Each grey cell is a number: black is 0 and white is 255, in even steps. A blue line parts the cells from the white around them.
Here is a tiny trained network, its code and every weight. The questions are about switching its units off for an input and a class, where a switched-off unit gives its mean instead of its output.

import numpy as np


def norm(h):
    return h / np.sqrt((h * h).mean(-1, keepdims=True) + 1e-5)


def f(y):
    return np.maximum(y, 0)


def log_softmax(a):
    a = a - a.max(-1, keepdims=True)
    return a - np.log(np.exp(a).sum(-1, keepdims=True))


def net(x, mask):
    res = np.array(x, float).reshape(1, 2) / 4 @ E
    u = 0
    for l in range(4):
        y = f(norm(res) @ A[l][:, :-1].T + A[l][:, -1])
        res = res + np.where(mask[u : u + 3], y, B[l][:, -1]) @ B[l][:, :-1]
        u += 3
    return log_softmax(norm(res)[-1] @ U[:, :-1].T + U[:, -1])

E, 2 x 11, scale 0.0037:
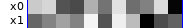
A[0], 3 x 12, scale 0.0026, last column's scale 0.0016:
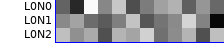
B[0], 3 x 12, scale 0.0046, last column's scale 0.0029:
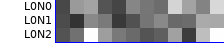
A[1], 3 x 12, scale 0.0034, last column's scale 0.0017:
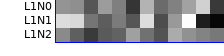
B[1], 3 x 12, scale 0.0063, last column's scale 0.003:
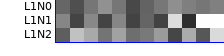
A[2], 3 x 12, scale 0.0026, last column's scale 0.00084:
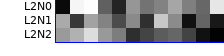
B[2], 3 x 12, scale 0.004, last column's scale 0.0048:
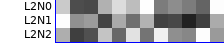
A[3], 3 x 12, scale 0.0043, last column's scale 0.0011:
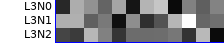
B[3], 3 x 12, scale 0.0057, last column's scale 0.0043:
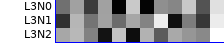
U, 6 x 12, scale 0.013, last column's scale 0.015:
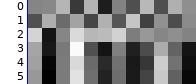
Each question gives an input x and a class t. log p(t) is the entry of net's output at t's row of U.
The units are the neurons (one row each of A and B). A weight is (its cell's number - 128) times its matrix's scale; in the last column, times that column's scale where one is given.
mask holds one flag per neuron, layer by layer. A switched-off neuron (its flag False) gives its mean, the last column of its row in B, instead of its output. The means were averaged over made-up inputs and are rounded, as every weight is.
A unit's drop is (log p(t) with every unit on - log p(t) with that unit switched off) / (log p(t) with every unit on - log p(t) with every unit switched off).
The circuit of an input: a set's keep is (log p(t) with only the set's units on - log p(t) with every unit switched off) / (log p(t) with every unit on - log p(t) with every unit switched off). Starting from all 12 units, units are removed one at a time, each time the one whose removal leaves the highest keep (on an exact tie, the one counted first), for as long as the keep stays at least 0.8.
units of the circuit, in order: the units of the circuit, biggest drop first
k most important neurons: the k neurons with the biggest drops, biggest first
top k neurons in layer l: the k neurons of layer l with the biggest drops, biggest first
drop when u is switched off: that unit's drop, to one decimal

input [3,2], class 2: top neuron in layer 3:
L3N2
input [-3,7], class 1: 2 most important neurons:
L3N0; L1N1
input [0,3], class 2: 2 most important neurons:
L1N1; L2N2
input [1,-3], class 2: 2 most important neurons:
L2N0; L1N2
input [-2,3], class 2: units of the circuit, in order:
L0N0; L2N0; L1N1
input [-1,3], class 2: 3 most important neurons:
L0N0; L1N1; L2N0
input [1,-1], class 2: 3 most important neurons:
L1N1; L2N0; L3N2
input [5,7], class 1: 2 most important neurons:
L3N0; L2N0
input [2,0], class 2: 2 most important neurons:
L0N2; L1N1
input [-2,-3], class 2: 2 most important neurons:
L2N0; L1N1
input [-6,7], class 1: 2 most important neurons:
L1N1; L3N0
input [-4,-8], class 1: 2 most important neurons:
L3N1; L1N1
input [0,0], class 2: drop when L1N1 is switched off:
0.8
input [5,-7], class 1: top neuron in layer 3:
L3N1
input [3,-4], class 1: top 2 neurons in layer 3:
L3N1; L3N2
